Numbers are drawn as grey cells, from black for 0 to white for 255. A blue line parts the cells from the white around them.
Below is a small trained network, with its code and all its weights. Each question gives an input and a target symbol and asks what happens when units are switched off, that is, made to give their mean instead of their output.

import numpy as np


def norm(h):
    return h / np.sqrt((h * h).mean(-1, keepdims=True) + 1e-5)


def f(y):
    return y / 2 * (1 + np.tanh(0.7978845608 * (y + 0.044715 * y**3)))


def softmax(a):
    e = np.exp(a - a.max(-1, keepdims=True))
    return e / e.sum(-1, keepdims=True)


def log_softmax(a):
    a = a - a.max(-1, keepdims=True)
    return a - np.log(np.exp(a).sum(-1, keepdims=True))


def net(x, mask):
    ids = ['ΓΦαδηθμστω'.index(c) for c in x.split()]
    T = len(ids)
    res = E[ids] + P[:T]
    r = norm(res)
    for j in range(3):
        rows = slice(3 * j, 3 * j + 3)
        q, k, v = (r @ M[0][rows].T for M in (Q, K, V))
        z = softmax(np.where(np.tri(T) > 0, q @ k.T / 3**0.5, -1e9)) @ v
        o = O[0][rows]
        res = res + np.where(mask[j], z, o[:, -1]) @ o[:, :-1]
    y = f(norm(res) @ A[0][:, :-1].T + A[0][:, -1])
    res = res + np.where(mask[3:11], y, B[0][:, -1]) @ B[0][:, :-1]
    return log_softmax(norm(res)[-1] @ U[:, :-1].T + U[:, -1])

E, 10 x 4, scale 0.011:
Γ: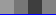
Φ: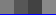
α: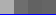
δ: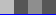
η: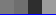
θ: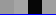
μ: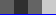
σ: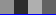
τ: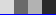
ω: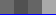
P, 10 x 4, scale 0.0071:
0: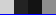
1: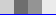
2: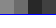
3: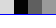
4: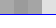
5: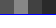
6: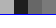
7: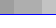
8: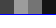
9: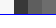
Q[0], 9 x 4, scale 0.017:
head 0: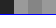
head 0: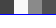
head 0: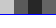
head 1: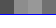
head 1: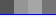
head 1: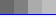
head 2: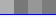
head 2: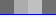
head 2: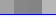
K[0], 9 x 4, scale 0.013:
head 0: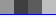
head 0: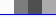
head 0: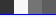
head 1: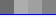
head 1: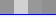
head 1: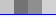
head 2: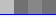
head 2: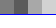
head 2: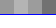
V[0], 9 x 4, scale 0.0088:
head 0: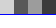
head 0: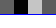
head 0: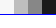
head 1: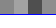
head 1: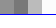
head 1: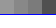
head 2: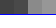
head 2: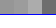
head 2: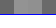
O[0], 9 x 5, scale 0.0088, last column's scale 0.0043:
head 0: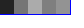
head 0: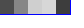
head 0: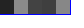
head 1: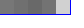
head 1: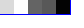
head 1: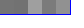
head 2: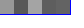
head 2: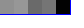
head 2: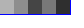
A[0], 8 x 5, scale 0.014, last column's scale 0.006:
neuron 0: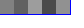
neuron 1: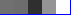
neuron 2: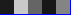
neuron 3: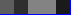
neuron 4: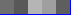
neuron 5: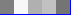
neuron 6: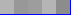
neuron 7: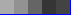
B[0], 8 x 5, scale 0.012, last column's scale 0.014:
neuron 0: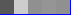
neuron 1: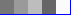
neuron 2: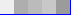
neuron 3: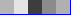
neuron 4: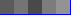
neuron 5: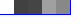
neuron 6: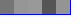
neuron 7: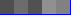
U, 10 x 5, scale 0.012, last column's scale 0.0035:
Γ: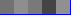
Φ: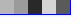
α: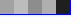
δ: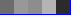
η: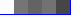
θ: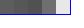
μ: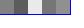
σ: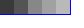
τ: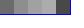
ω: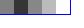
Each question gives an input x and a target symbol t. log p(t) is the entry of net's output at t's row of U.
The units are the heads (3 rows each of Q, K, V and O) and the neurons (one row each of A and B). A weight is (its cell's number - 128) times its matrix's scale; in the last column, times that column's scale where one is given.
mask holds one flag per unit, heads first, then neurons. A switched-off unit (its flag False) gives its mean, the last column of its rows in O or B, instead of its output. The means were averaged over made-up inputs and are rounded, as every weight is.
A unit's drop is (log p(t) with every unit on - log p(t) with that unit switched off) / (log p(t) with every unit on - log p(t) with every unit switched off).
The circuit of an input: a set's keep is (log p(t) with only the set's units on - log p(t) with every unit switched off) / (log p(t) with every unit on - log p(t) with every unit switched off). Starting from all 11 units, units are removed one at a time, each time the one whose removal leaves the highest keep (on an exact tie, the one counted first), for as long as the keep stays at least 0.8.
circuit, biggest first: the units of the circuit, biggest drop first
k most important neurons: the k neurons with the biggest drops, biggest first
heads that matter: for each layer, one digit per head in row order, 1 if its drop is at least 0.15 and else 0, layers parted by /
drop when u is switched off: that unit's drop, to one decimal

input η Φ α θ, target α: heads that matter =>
100
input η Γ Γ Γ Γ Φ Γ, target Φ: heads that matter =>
110
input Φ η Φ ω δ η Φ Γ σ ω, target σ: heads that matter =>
100
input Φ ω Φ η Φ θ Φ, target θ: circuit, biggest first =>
neuron 2
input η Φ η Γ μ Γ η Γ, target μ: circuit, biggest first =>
neuron 3; head 1
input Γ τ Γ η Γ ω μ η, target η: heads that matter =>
110
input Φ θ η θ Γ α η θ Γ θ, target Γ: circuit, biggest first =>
neuron 1; head 0
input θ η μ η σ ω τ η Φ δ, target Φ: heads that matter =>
110
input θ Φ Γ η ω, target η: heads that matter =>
010
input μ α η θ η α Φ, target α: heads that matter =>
100
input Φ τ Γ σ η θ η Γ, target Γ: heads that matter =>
100
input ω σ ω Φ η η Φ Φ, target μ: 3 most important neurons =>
neuron 3; neuron 5; neuron 2
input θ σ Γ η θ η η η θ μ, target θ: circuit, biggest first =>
head 0; neuron 2
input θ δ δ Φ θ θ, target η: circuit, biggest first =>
neuron 2; head 0
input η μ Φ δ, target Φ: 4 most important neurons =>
neuron 3; neuron 1; neuron 0; neuron 4
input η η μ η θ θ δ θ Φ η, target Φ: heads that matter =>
110
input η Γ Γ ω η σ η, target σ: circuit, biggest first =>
head 0
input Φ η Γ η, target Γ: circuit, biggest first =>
head 0; neuron 1
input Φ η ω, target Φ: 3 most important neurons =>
neuron 3; neuron 1; neuron 4
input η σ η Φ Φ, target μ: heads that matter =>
010
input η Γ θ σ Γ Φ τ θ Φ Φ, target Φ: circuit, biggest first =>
neuron 3; head 1
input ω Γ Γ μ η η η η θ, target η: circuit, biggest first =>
head 0
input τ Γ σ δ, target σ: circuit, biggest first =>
head 0; neuron 4
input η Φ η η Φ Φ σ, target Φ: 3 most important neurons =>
neuron 3; neuron 1; neuron 0
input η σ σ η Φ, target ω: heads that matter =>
110
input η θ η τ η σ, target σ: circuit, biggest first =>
head 0; neuron 1
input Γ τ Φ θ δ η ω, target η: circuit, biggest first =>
head 0
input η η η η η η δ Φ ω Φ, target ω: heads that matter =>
100
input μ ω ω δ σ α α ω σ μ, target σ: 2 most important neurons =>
neuron 2; neuron 4
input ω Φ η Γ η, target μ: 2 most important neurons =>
neuron 3; neuron 6
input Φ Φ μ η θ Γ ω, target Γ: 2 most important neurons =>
neuron 2; neuron 1
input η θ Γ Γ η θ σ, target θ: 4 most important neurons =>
neuron 2; neuron 7; neuron 1; neuron 6
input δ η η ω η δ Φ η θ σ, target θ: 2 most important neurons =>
neuron 2; neuron 7
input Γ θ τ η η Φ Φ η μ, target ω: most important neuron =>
neuron 1
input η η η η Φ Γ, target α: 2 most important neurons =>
neuron 2; neuron 3
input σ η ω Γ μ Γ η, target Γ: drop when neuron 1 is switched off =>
0.2
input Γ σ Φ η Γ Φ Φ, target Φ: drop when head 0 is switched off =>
0.2
